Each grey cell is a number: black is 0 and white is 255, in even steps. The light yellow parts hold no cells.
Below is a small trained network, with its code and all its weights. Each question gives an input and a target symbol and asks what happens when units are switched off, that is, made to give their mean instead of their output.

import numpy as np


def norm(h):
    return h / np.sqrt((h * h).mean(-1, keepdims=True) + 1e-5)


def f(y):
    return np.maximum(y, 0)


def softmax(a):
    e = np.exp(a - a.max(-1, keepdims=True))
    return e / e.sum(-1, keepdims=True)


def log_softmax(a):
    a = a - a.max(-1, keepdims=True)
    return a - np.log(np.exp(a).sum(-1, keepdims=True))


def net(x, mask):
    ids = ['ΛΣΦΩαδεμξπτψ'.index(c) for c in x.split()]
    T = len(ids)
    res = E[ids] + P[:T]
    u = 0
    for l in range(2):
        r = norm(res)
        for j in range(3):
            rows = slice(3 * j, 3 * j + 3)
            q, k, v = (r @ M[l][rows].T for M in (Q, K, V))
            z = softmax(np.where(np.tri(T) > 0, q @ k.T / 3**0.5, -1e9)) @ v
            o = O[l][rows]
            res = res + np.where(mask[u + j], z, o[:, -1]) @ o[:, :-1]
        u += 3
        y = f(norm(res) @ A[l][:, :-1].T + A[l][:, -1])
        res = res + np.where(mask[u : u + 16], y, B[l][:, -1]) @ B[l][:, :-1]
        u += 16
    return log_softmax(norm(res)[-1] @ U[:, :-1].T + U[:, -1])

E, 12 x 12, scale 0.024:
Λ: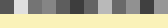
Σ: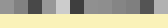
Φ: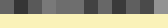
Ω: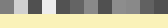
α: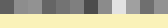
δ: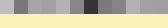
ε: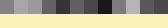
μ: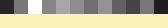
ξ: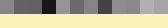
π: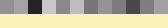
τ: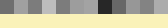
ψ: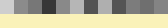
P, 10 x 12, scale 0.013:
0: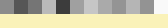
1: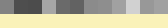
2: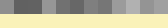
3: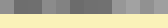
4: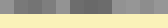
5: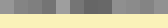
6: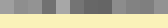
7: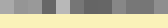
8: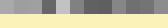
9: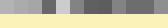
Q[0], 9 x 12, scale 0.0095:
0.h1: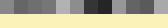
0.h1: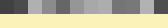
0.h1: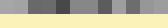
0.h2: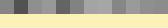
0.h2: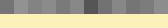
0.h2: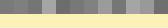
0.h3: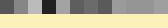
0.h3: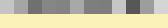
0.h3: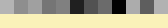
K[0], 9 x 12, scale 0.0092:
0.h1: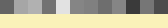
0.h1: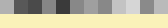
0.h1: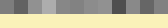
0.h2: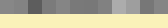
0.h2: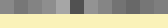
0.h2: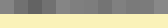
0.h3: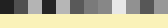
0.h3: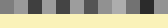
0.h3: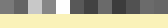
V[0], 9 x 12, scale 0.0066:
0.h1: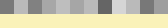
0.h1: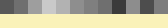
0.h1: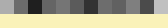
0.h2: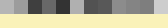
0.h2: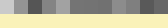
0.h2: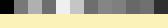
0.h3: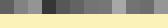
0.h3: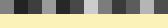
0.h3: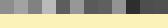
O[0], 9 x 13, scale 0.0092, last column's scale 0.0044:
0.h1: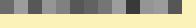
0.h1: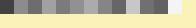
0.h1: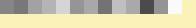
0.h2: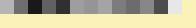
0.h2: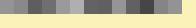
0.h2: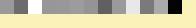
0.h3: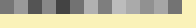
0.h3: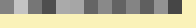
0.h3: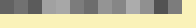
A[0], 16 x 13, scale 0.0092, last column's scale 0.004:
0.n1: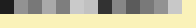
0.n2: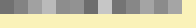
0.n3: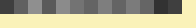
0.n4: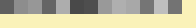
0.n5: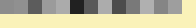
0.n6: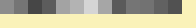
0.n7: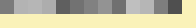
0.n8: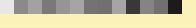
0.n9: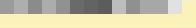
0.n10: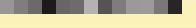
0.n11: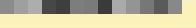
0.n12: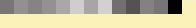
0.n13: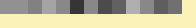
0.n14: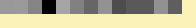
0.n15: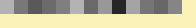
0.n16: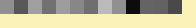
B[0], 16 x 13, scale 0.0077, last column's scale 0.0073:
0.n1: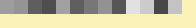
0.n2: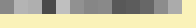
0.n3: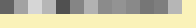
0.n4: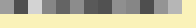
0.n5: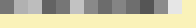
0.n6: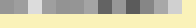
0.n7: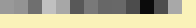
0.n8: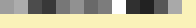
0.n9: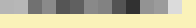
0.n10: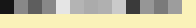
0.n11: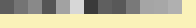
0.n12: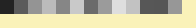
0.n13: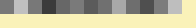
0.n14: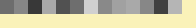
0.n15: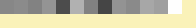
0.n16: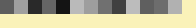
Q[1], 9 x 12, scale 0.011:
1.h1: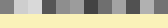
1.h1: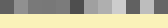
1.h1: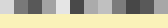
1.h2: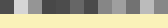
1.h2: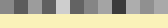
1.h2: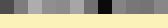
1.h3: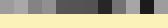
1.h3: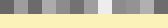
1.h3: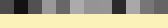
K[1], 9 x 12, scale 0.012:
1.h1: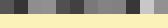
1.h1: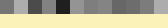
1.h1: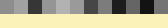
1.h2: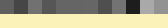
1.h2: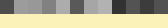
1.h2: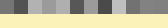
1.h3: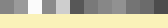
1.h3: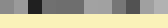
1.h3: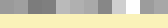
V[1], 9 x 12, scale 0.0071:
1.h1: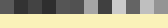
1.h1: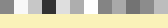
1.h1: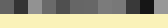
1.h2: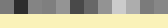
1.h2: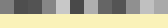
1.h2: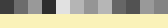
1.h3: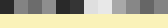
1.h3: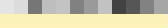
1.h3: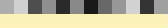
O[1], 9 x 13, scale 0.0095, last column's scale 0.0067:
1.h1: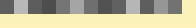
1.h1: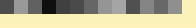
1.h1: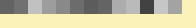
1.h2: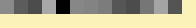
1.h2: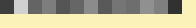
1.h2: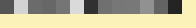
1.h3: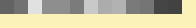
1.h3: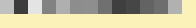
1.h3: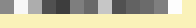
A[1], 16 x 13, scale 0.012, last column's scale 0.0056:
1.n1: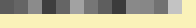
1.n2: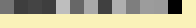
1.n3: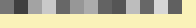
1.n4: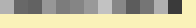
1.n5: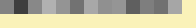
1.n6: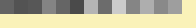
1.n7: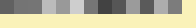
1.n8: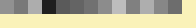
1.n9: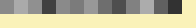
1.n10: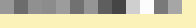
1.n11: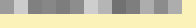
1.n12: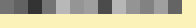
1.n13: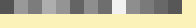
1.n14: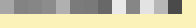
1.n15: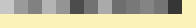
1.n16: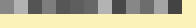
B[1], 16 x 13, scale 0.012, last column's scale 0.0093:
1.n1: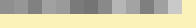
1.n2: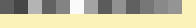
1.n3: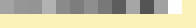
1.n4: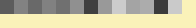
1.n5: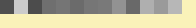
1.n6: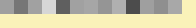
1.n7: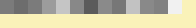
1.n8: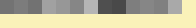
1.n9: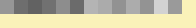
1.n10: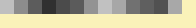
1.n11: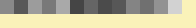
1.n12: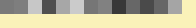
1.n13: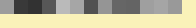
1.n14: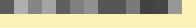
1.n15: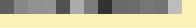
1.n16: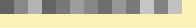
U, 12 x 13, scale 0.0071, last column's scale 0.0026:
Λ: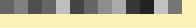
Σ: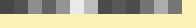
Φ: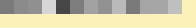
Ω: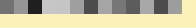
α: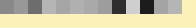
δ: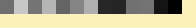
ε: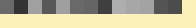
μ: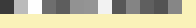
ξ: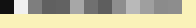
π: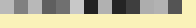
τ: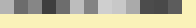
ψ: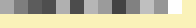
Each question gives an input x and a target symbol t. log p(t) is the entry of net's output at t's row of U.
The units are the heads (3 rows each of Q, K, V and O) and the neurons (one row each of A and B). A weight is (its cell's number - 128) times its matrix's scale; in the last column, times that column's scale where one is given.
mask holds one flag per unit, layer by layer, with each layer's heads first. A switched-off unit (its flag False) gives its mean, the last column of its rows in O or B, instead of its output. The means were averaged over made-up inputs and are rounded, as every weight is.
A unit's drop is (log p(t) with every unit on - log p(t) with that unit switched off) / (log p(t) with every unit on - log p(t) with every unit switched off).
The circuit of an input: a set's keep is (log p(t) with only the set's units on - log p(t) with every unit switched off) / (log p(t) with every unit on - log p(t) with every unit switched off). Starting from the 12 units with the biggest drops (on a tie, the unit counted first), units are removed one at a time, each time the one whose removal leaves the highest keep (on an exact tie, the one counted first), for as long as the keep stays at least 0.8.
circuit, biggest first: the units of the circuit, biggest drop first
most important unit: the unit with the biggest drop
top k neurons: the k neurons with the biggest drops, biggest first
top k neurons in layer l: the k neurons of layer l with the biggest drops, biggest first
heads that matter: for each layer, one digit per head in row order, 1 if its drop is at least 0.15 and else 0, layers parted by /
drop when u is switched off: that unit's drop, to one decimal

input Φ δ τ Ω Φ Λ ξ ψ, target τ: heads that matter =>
100 / 000
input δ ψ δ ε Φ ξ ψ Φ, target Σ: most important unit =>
0.h1
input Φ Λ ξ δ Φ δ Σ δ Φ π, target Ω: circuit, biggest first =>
[0.h3, 1.n3]
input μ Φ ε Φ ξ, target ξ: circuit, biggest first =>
[0.n10, 1.h3]
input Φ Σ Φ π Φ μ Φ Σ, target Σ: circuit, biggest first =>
[1.h3, 1.n2]
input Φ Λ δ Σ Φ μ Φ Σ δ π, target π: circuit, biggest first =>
[0.h1, 1.h1, 0.h2]
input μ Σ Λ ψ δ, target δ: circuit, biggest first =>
[1.h1, 1.n14, 1.n8]
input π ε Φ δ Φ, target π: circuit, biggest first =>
[1.h3, 1.n16]
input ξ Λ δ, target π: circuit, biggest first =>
[1.h3, 0.h3]
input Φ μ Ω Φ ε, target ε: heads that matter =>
110 / 101
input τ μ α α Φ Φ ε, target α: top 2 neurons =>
[0.n7, 1.n3]
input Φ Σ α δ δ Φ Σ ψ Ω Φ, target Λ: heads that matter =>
100 / 101
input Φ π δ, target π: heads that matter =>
000 / 001
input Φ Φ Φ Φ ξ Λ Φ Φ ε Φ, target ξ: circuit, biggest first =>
[1.h3, 1.n16]
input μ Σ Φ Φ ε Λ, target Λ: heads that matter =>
110 / 101
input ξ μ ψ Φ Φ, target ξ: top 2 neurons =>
[0.n16, 0.n10]
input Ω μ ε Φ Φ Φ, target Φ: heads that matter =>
100 / 101
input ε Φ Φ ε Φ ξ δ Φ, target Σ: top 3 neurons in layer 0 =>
[0.n9, 0.n6, 0.n13]
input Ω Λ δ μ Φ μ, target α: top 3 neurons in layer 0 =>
[0.n7, 0.n16, 0.n2]
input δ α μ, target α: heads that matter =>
110 / 100
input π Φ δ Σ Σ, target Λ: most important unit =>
0.n15
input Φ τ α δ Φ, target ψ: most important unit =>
1.h1
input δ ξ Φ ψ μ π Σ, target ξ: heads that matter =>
100 / 000
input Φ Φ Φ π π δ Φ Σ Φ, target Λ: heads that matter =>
110 / 101
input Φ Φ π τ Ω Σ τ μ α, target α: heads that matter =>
101 / 100
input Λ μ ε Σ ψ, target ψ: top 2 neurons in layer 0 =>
[0.n10, 0.n15]
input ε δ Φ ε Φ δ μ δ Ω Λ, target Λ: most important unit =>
0.h2
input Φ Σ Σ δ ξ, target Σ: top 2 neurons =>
[0.n10, 1.n2]
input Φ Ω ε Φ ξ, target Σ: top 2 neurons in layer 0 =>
[0.n10, 0.n14]
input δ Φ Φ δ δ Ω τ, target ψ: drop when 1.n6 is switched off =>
0.0
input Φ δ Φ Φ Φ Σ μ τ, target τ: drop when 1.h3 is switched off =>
0.6
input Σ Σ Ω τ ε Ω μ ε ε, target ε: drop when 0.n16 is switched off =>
0.1
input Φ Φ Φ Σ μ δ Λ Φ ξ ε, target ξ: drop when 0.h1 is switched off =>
0.2
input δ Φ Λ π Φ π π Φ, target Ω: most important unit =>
1.h1
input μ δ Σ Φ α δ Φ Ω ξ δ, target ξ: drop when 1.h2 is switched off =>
0.2
